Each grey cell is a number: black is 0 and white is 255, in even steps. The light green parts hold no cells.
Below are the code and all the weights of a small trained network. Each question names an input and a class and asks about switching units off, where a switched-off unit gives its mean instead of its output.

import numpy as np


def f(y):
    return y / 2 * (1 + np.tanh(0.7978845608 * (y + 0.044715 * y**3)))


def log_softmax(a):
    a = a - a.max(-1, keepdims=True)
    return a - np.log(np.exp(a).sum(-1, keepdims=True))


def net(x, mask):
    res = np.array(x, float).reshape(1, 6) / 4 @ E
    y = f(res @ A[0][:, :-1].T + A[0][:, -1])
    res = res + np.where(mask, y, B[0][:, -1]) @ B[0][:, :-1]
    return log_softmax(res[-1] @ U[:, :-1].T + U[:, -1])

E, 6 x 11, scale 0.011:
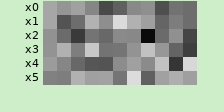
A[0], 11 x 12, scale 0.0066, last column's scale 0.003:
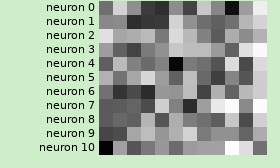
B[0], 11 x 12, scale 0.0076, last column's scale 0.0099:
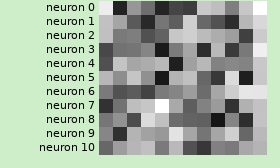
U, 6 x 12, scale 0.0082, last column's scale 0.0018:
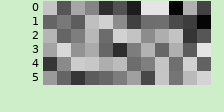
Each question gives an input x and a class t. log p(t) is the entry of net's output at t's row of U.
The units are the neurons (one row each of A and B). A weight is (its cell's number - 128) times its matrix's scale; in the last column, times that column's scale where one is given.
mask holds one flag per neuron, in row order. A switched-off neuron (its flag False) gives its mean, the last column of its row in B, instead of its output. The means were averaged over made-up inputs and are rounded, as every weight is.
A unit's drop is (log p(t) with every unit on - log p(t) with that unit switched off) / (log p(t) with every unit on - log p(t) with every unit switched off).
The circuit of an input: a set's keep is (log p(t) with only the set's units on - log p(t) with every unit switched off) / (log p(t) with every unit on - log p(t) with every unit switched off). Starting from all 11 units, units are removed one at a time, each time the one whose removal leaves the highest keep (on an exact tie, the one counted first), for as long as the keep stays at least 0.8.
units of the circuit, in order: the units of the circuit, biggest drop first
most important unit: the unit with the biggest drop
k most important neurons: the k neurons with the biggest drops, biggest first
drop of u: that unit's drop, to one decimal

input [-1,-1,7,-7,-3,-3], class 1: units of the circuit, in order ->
[neuron 8; neuron 0]
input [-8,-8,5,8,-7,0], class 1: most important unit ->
neuron 7
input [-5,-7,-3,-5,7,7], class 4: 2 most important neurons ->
[neuron 7; neuron 10]
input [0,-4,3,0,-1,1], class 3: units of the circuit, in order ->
[neuron 4; neuron 3]
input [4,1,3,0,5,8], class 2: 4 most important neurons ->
[neuron 2; neuron 5; neuron 0; neuron 9]
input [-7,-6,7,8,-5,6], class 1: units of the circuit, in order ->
[neuron 7; neuron 8]
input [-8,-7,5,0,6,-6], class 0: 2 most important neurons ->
[neuron 0; neuron 7]
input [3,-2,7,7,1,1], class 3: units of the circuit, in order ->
[neuron 9; neuron 4; neuron 3]
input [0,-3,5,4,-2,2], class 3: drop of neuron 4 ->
0.2
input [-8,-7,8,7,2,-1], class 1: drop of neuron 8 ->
-0.1
